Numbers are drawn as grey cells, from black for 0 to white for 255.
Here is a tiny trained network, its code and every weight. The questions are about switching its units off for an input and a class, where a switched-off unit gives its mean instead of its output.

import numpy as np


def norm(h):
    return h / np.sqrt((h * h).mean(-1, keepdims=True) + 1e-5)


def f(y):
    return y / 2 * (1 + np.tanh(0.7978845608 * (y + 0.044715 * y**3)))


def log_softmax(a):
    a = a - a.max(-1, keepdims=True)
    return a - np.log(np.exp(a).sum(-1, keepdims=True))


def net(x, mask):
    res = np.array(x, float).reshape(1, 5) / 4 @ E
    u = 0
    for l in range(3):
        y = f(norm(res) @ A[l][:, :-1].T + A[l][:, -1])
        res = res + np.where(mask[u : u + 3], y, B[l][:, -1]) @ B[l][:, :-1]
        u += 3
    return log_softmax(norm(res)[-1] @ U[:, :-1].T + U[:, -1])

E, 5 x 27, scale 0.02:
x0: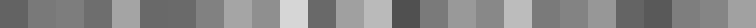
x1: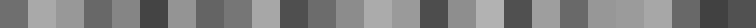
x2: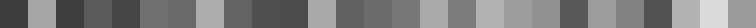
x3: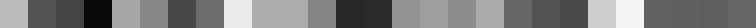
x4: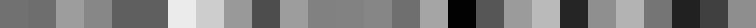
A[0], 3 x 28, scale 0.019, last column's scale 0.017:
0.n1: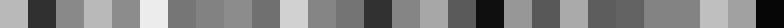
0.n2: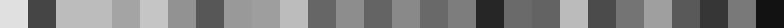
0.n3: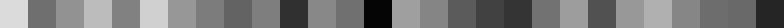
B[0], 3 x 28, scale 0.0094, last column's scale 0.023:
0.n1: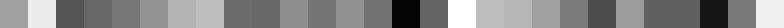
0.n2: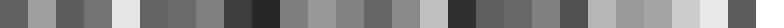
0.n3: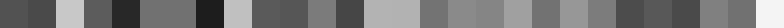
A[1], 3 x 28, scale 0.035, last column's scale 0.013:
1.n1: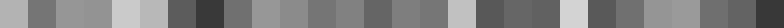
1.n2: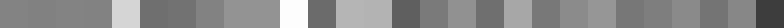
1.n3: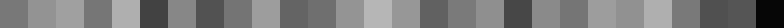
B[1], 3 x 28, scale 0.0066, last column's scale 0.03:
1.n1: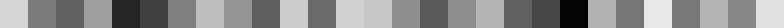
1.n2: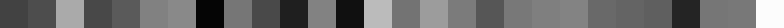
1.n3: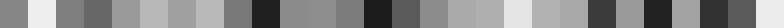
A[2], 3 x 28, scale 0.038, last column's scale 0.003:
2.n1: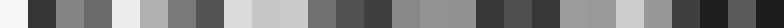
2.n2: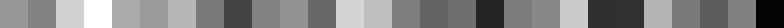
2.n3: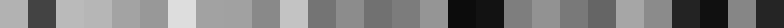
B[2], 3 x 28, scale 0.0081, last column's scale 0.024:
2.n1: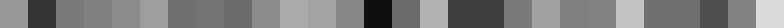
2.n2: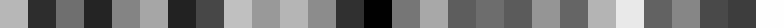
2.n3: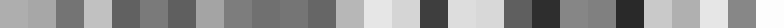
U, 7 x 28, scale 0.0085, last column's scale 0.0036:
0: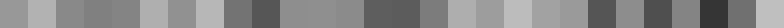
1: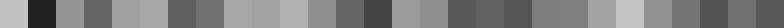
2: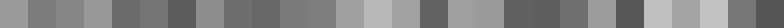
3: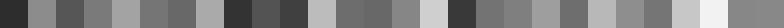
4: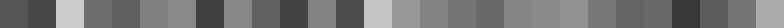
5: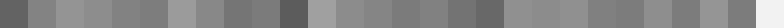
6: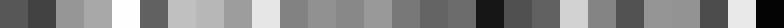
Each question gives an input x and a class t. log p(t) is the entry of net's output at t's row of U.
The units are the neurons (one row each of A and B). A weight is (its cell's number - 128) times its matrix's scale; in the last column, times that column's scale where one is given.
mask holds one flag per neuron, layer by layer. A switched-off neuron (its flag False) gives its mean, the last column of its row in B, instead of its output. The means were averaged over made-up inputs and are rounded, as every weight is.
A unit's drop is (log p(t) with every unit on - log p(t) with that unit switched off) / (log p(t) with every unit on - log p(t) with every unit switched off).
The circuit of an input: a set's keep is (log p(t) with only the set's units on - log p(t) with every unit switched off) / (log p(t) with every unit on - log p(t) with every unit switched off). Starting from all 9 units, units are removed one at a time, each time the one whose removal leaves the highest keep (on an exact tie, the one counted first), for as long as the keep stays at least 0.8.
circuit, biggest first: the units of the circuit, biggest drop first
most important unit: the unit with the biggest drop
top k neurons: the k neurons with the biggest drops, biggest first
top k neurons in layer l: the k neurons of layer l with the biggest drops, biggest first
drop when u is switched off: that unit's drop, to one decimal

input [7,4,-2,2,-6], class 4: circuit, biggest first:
[1.n2]
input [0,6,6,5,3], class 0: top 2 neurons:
[0.n2 2.n2]
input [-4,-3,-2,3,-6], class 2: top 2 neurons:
[1.n1 1.n2]
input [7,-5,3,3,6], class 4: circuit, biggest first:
[1.n2 1.n3]
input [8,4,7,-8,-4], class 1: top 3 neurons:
[2.n2 0.n2 0.n1]
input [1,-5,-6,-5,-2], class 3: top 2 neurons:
[0.n2 1.n3]
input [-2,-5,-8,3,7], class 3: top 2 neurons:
[0.n2 1.n1]
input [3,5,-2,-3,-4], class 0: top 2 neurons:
[1.n3 2.n3]
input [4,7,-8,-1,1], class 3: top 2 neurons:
[0.n2 0.n1]
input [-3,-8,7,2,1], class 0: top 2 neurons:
[0.n1 0.n2]
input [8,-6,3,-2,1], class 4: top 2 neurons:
[1.n2 1.n3]
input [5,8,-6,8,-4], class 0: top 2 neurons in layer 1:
[1.n3 1.n1]
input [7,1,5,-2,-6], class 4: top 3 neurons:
[1.n2 0.n2 2.n3]
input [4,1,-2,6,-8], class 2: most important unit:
1.n1
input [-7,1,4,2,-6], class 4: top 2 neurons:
[0.n3 2.n3]
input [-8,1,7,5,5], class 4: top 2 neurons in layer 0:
[0.n2 0.n3]
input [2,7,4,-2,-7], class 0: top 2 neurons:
[1.n3 2.n3]
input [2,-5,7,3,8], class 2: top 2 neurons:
[2.n3 0.n2]
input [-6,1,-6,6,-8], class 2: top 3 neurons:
[1.n1 2.n2 0.n2]
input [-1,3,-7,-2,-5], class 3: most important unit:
0.n2
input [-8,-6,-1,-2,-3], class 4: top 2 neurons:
[0.n3 1.n3]
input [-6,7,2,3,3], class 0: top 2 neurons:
[1.n3 1.n2]
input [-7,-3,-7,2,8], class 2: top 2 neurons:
[2.n3 1.n2]
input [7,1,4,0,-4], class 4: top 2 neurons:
[0.n2 1.n2]
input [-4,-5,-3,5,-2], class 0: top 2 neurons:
[0.n1 1.n2]
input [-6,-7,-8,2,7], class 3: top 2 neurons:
[0.n2 1.n3]
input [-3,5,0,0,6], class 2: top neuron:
[2.n3]
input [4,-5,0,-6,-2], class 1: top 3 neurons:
[2.n2 1.n3 0.n2]
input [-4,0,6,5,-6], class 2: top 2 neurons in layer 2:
[2.n2 2.n1]
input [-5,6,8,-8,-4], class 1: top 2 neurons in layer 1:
[1.n2 1.n3]
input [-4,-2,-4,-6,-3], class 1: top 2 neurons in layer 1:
[1.n2 1.n3]
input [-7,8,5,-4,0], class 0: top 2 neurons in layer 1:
[1.n3 1.n2]
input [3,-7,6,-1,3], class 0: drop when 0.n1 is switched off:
0.2
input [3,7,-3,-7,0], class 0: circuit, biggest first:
[1.n3]
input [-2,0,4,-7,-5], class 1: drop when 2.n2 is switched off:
1.0
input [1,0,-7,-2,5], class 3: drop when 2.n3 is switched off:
0.0
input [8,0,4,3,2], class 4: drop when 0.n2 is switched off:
0.1
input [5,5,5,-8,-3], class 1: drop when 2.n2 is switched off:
1.0
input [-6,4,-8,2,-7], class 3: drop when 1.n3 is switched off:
0.2
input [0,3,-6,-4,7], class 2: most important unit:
2.n3
